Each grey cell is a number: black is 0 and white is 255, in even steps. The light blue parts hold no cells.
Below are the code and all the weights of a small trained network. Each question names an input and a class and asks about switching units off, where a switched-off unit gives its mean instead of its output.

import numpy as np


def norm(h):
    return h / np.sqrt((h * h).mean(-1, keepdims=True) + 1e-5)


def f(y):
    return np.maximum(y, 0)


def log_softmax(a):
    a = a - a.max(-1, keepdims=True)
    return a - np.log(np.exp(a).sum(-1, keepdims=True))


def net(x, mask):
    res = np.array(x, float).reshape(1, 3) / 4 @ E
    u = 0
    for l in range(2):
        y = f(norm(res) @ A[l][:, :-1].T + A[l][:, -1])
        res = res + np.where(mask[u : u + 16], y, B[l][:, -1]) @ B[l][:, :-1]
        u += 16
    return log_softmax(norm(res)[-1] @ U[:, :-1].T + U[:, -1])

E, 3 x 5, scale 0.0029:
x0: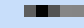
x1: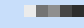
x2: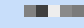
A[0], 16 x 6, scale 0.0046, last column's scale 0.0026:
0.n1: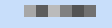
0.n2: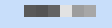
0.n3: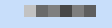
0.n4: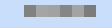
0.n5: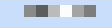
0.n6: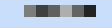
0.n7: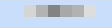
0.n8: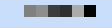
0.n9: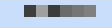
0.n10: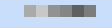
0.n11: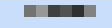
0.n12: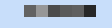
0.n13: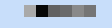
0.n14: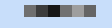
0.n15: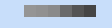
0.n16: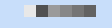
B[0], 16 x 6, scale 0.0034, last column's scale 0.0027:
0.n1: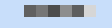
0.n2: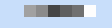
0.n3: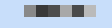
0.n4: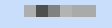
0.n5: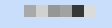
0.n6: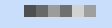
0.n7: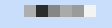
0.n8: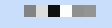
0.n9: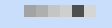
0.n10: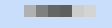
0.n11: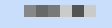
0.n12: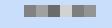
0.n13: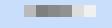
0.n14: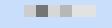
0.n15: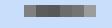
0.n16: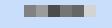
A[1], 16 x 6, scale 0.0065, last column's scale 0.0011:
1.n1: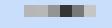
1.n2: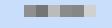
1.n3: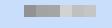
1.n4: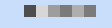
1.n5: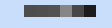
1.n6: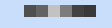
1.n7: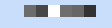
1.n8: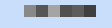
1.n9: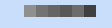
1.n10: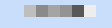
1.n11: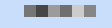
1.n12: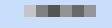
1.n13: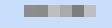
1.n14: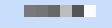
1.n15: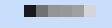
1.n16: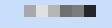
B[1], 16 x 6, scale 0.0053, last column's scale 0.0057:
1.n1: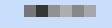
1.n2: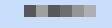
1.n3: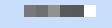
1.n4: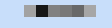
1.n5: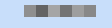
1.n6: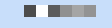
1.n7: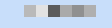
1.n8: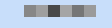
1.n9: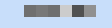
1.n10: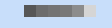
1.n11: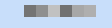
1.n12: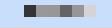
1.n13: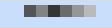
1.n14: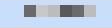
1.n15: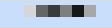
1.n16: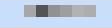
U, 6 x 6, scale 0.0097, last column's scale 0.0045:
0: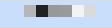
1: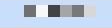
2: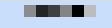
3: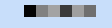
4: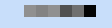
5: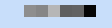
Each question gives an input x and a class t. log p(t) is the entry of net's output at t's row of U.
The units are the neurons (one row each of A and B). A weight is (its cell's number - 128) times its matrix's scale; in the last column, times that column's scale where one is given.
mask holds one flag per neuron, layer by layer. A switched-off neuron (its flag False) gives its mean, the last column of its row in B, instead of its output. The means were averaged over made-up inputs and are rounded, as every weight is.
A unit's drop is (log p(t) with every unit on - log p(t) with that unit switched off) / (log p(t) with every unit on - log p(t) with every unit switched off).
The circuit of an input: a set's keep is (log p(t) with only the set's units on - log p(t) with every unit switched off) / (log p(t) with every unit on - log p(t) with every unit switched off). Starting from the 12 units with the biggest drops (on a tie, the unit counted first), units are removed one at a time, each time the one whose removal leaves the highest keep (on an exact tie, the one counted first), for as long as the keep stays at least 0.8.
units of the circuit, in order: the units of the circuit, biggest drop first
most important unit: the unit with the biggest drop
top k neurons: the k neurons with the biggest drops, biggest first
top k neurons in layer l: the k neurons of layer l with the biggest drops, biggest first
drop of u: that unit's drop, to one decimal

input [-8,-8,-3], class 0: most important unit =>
1.n4
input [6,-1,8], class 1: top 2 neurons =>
(1.n7; 0.n5)
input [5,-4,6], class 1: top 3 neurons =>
(1.n7; 0.n5; 0.n10)
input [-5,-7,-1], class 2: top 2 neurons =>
(1.n4; 1.n15)
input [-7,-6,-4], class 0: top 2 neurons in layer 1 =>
(1.n4; 1.n16)
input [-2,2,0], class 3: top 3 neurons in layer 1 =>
(1.n12; 1.n15; 1.n7)
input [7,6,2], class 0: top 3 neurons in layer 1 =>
(1.n3; 1.n15; 1.n11)
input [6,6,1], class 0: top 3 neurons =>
(0.n13; 1.n3; 1.n15)
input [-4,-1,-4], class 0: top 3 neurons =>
(1.n16; 0.n10; 0.n3)
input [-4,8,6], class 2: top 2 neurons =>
(1.n1; 0.n16)
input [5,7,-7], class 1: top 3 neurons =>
(1.n3; 1.n4; 0.n8)
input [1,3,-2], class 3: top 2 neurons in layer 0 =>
(0.n2; 0.n5)
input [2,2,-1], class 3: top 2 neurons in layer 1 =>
(1.n12; 1.n16)
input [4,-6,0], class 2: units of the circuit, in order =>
(1.n15)
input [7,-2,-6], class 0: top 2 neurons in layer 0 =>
(0.n14; 0.n5)
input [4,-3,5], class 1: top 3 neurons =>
(0.n5; 1.n7; 0.n10)
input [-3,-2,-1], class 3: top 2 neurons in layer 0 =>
(0.n7; 0.n4)
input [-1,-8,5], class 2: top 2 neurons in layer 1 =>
(1.n15; 1.n4)
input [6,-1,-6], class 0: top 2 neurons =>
(0.n14; 0.n5)
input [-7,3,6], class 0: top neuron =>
(0.n10)
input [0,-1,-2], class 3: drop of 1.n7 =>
0.4
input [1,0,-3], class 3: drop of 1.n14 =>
0.3
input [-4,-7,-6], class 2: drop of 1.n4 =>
0.8
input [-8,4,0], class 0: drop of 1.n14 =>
0.0
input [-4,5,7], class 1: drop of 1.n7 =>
0.1
